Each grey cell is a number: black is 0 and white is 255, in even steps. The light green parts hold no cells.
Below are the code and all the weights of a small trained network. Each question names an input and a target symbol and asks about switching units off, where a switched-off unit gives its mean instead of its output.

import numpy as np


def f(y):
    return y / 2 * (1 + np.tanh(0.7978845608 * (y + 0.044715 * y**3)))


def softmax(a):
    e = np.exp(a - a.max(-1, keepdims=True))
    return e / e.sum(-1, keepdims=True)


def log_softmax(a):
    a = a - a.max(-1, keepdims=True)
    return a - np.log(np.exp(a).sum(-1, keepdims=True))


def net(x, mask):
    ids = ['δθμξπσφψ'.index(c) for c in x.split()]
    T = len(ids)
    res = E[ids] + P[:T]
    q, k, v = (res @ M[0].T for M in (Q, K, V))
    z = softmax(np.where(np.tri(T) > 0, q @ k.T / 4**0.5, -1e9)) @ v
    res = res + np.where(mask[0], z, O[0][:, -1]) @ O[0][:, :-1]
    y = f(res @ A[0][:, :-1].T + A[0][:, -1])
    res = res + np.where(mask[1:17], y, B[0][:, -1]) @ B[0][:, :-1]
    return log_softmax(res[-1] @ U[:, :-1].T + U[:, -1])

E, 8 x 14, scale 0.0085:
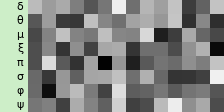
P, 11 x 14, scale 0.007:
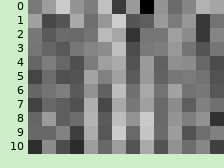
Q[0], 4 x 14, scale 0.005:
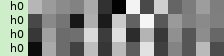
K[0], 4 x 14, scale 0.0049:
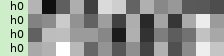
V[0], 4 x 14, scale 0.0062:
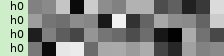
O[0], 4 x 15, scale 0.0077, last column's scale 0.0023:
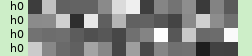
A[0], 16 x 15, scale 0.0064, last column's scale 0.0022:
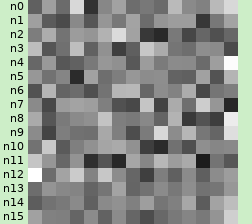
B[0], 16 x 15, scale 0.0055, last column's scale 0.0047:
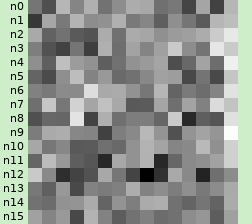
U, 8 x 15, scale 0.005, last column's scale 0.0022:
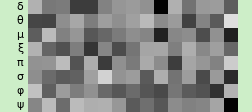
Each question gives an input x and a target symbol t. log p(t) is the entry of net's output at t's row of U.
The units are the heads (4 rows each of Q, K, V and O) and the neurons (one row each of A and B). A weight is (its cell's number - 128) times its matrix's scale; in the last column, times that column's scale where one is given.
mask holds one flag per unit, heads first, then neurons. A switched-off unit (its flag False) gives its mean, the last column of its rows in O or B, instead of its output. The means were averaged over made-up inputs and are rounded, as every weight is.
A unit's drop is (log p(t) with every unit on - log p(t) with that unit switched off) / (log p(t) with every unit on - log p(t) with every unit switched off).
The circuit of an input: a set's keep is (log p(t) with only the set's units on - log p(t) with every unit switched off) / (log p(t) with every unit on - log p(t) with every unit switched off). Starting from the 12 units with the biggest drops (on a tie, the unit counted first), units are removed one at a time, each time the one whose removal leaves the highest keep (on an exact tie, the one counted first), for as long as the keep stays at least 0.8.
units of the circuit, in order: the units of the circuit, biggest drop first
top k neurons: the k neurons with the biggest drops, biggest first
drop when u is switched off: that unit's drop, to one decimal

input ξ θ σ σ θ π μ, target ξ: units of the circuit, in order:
[h0; n3]
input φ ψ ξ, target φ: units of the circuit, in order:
[h0; n12]
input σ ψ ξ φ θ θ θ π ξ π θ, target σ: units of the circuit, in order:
[h0; n6]
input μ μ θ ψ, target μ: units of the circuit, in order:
[h0; n11; n1]
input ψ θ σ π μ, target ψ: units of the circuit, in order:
[h0; n7]
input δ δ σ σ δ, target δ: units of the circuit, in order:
[h0; n2]
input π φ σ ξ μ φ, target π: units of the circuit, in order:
[h0; n8]
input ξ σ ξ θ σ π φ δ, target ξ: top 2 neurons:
[n3; n6]
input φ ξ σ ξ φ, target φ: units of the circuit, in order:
[h0; n12; n2]
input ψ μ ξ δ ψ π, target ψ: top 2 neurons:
[n7; n9]
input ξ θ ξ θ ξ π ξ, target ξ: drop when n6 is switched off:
0.1
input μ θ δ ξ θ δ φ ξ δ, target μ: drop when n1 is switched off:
0.2
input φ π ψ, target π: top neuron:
[n9]
